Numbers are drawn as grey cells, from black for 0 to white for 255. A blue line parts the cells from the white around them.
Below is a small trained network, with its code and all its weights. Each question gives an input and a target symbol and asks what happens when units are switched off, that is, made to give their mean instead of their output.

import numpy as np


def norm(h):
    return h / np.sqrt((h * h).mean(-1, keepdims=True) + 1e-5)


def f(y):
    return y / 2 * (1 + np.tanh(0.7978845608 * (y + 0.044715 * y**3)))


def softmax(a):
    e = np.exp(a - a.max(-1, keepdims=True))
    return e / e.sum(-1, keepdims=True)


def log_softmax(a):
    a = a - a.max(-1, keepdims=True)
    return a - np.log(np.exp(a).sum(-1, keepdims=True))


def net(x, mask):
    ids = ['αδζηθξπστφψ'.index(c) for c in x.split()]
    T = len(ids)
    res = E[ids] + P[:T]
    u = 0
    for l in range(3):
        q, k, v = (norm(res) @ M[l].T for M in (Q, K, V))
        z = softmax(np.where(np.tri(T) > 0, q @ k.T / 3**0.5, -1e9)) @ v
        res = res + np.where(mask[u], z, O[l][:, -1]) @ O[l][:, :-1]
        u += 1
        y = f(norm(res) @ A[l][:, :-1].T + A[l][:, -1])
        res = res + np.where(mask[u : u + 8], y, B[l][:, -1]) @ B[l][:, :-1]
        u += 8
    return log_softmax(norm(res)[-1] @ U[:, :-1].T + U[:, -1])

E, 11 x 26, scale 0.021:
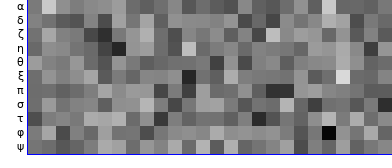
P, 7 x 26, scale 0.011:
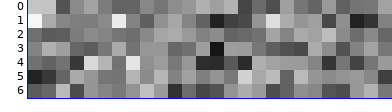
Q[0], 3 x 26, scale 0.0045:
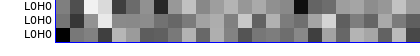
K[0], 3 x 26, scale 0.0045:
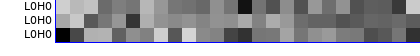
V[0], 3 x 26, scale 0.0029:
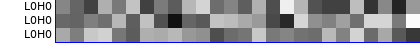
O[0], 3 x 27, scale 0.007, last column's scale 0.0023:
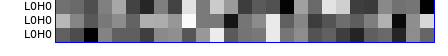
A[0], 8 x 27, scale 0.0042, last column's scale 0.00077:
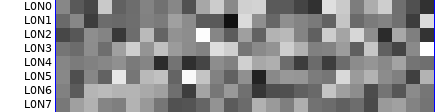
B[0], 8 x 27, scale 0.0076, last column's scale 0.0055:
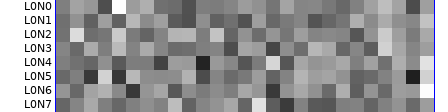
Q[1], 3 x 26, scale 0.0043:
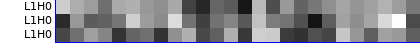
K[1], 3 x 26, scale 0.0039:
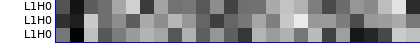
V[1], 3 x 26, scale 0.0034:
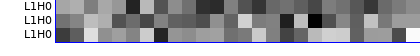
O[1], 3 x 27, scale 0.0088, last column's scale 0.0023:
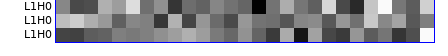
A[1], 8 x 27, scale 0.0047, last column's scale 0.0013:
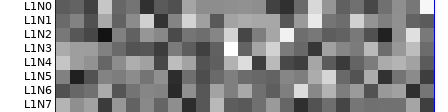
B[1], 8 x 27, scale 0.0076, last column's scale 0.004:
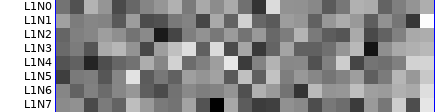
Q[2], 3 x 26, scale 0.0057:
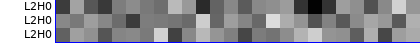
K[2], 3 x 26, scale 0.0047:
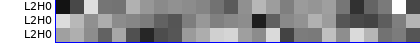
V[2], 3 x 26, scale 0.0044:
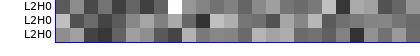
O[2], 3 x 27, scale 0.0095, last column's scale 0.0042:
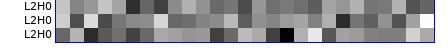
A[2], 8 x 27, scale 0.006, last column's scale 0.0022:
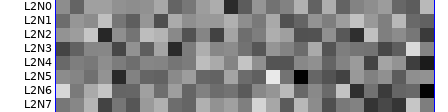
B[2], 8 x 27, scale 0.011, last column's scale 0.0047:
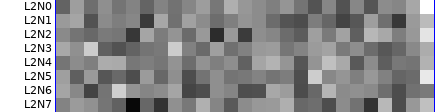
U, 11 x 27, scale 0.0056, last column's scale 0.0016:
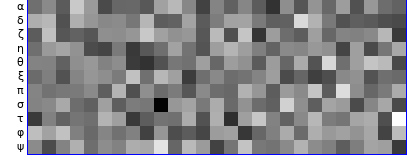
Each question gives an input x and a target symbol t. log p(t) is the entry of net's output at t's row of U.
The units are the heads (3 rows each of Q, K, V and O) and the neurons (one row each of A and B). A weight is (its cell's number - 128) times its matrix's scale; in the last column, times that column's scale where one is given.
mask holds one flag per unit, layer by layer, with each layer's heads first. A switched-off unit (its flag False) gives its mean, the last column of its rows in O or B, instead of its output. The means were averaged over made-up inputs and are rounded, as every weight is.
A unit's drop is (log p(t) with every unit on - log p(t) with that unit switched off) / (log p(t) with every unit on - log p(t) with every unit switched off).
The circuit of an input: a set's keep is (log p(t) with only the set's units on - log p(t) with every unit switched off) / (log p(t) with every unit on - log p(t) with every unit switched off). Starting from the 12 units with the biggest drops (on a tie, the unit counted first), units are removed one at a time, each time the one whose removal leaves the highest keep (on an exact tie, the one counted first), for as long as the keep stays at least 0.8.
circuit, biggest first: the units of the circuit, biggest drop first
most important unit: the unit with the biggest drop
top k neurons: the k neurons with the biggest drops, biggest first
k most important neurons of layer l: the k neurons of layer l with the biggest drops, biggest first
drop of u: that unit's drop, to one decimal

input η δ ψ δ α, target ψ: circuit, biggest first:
(L0H0, L0N5, L1N0)
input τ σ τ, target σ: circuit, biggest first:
(L0H0, L1N7)
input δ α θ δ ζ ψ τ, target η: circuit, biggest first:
(L1H0, L2N7)
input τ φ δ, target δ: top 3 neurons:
(L2N4, L0N2, L1N1)
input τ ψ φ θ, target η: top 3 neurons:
(L0N3, L2N7, L1N2)
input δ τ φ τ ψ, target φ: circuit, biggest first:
(L0H0, L1N4)
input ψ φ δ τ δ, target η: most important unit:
L1H0
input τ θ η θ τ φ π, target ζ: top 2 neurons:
(L1N3, L0N4)
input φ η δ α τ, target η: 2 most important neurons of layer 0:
(L0N0, L0N6)
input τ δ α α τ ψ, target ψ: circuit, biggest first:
(L0H0, L1N0, L0N5)
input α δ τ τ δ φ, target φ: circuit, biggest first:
(L0H0, L1H0, L1N4)
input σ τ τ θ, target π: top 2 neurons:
(L2N2, L2N5)
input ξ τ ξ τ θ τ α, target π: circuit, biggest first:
(L2N2, L2N5, L1N1)
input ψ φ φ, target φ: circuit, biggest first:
(L0H0)
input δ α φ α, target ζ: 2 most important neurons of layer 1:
(L1N3, L1N7)
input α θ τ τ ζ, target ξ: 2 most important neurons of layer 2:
(L2N0, L2N5)
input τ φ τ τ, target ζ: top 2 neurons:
(L0N3, L1N3)
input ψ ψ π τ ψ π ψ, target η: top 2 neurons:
(L2N7, L1N2)
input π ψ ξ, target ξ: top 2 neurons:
(L0N4, L0N2)
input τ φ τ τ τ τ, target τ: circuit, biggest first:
(L2H0)
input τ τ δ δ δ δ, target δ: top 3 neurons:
(L0N2, L2N4, L1N1)
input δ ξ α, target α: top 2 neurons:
(L0N2, L2N1)
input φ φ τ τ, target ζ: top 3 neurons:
(L0N5, L0N3, L1N3)
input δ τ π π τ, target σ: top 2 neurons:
(L0N0, L2N3)
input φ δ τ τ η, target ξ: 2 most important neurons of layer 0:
(L0N3, L0N6)
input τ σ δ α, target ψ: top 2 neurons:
(L1N3, L0N1)
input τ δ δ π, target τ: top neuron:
(L1N3)
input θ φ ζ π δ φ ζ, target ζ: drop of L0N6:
0.1
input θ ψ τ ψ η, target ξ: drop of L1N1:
0.1
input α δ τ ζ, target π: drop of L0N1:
0.0
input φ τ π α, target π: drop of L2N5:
0.1
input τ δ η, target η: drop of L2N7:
0.3
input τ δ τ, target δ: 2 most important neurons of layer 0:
(L0N5, L0N6)
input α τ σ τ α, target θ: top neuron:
(L1N0)
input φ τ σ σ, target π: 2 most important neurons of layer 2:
(L2N2, L2N5)
